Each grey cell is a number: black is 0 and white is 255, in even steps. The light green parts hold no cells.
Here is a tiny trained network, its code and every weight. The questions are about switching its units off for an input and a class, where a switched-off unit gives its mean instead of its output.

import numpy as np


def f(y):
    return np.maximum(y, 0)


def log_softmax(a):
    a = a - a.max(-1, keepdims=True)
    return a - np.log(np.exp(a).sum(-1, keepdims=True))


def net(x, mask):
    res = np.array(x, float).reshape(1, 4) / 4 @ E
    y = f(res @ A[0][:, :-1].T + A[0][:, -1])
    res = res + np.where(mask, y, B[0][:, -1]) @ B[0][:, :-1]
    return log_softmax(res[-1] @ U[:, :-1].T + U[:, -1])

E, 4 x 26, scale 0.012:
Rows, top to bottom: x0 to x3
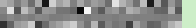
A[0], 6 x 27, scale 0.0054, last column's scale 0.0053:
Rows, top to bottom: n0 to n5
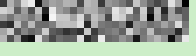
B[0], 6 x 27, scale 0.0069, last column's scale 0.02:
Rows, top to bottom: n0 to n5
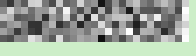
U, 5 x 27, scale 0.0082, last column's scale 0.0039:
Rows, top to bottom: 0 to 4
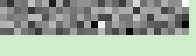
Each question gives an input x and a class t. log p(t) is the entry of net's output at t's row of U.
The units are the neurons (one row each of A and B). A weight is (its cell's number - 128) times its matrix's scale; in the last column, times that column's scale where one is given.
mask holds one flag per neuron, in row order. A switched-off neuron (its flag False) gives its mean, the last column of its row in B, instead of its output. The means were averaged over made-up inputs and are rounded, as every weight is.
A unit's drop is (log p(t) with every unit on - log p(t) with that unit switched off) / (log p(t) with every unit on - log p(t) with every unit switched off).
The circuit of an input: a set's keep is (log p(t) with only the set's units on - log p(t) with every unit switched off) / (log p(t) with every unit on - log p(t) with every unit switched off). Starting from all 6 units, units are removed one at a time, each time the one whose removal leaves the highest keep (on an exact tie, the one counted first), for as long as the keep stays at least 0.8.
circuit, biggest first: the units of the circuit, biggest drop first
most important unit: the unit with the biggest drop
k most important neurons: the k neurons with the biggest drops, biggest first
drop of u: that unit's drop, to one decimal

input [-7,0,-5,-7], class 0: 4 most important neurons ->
n5; n2; n3; n1
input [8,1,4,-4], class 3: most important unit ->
n1
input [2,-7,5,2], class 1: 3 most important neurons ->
n3; n2; n0
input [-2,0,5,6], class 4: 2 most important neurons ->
n3; n5
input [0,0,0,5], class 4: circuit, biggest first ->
n3; n4
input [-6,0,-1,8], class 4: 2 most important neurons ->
n3; n5
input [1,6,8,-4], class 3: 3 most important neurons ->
n2; n1; n0
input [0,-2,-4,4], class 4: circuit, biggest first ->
n4; n3
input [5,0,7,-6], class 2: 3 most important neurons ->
n5; n3; n2
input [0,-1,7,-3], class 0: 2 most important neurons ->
n2; n1
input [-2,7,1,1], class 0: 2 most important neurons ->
n0; n2
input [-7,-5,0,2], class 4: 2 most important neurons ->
n3; n0
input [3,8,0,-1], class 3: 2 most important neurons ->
n1; n5
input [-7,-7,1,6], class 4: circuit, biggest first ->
n3
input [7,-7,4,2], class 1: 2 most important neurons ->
n3; n2
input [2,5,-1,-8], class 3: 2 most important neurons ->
n1; n2
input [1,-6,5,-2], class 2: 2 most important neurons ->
n5; n4
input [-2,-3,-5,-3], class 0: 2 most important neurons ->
n2; n1
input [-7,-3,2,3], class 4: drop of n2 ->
0.0
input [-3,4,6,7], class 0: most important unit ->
n0
